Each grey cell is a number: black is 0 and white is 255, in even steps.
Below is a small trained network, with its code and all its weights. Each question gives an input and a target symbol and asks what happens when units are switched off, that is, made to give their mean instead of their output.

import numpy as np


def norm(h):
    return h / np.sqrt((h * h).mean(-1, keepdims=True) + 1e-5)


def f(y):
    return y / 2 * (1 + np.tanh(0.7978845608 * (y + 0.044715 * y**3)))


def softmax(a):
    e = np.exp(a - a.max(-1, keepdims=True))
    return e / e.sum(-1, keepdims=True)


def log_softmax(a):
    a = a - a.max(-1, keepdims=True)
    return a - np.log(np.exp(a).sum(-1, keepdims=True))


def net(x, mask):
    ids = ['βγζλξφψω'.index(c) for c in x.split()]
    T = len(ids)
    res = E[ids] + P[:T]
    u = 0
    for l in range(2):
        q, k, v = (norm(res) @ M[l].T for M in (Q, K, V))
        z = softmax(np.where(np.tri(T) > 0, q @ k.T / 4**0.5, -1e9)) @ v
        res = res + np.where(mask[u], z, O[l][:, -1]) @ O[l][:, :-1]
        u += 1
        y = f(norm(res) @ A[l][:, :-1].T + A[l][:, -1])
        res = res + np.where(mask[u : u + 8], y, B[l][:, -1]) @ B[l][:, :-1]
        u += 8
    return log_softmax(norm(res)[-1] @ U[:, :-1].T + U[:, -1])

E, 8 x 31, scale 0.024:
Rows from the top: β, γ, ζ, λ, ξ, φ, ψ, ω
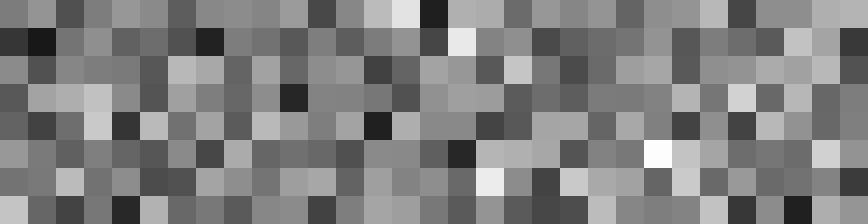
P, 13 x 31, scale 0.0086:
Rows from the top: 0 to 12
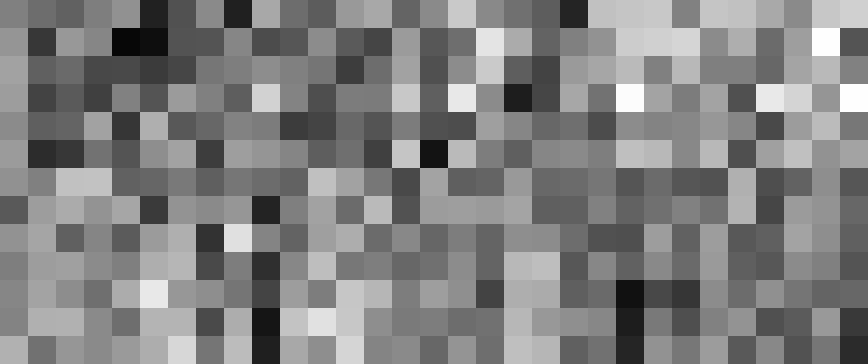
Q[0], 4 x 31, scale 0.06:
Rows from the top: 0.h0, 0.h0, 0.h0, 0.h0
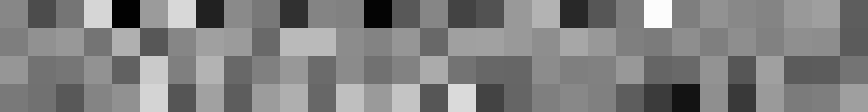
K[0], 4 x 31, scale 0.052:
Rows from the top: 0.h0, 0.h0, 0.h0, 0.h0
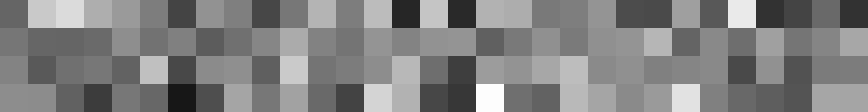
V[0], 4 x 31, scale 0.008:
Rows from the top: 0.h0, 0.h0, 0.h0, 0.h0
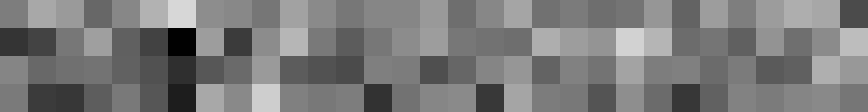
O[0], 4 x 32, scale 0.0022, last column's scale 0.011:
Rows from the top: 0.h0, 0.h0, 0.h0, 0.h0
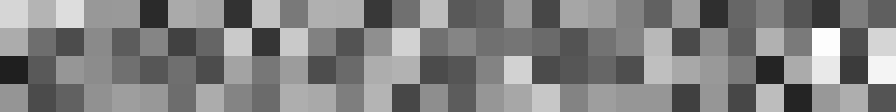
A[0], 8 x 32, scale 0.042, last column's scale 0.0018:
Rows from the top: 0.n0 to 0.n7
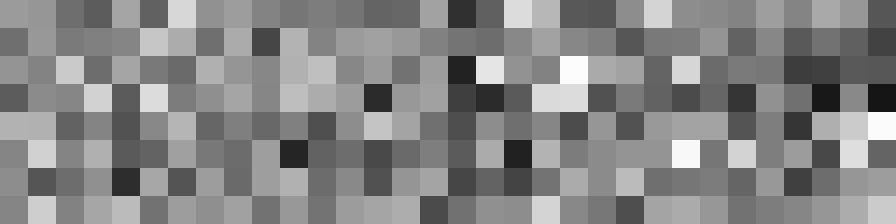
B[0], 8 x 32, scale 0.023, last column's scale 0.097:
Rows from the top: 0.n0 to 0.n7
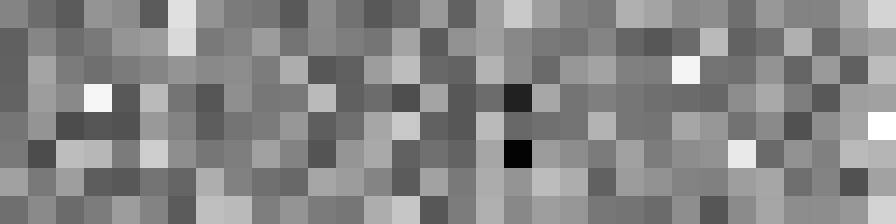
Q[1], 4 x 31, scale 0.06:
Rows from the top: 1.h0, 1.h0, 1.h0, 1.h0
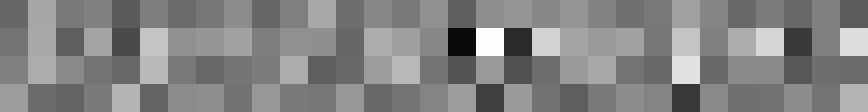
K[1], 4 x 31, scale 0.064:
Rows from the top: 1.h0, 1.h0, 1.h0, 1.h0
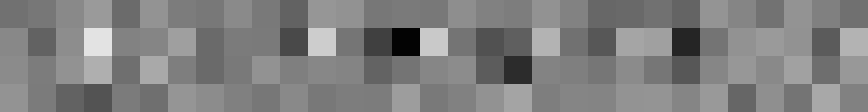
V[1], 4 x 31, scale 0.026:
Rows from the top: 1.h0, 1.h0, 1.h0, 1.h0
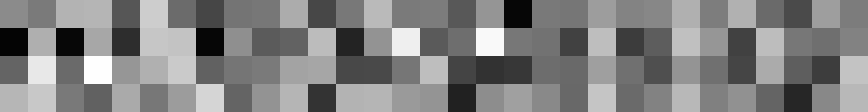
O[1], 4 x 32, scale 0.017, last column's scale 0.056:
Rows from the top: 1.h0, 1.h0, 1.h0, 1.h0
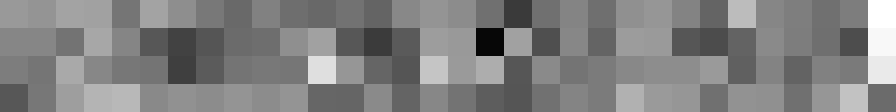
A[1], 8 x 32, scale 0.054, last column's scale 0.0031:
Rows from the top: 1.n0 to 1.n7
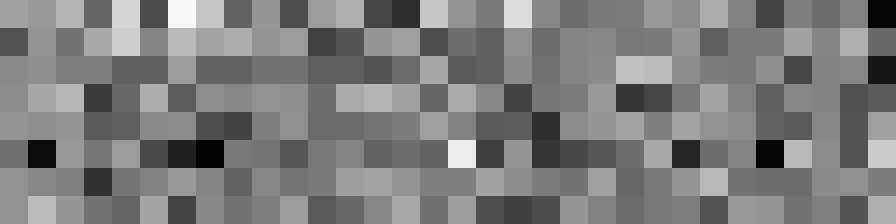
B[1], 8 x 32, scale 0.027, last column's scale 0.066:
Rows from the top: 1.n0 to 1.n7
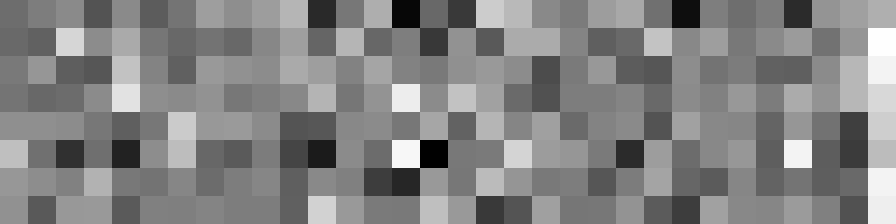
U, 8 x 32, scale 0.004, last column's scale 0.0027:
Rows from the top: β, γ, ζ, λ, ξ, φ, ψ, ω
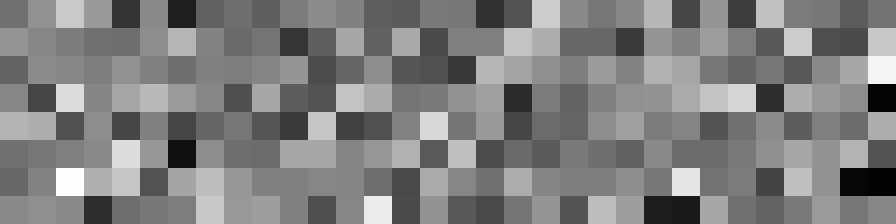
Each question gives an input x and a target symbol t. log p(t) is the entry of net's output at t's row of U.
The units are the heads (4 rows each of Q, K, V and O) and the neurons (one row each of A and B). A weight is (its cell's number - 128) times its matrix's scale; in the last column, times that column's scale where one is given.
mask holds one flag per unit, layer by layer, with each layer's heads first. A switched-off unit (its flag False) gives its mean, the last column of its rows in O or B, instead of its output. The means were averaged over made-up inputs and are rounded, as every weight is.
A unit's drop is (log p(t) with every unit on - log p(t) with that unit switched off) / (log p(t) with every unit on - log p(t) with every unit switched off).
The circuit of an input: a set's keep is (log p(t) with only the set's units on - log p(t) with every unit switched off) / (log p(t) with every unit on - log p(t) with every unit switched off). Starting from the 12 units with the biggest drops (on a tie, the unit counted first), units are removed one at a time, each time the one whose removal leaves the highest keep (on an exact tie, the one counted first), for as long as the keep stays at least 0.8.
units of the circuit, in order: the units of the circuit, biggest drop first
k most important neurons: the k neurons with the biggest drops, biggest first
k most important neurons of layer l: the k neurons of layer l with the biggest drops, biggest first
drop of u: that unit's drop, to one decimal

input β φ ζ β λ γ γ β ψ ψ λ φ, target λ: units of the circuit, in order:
0.h0, 0.n5
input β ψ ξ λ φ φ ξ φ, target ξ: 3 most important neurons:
0.n3, 1.n1, 1.n0
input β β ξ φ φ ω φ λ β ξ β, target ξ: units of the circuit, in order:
1.h0
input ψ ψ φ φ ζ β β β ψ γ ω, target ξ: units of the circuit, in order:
1.n1, 0.n7
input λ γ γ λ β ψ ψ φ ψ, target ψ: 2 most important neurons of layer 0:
0.n2, 0.n3
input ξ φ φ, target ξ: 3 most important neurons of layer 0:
0.n3, 0.n2, 0.n5
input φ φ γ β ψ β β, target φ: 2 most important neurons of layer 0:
0.n0, 0.n6
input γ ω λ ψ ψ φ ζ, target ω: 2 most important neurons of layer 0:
0.n0, 0.n4
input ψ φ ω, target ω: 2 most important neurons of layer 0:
0.n3, 0.n7
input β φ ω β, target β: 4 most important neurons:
0.n0, 1.n7, 1.n3, 0.n7
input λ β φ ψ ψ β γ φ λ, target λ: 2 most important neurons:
0.n5, 0.n3
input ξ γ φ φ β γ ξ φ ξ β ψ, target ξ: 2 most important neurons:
0.n2, 1.n1
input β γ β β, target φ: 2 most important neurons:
0.n0, 0.n3
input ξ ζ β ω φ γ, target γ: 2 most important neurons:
1.n5, 0.n7
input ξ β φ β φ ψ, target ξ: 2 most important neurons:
0.n3, 1.n1
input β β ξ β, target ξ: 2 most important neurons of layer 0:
0.n3, 0.n5
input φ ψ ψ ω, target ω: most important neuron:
1.n2
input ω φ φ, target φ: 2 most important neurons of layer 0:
0.n2, 0.n7
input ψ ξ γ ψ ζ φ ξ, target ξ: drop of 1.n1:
0.3
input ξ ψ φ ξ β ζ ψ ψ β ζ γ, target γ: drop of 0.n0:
0.1
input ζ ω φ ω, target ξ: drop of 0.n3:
-0.1
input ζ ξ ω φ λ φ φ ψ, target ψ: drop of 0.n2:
0.2
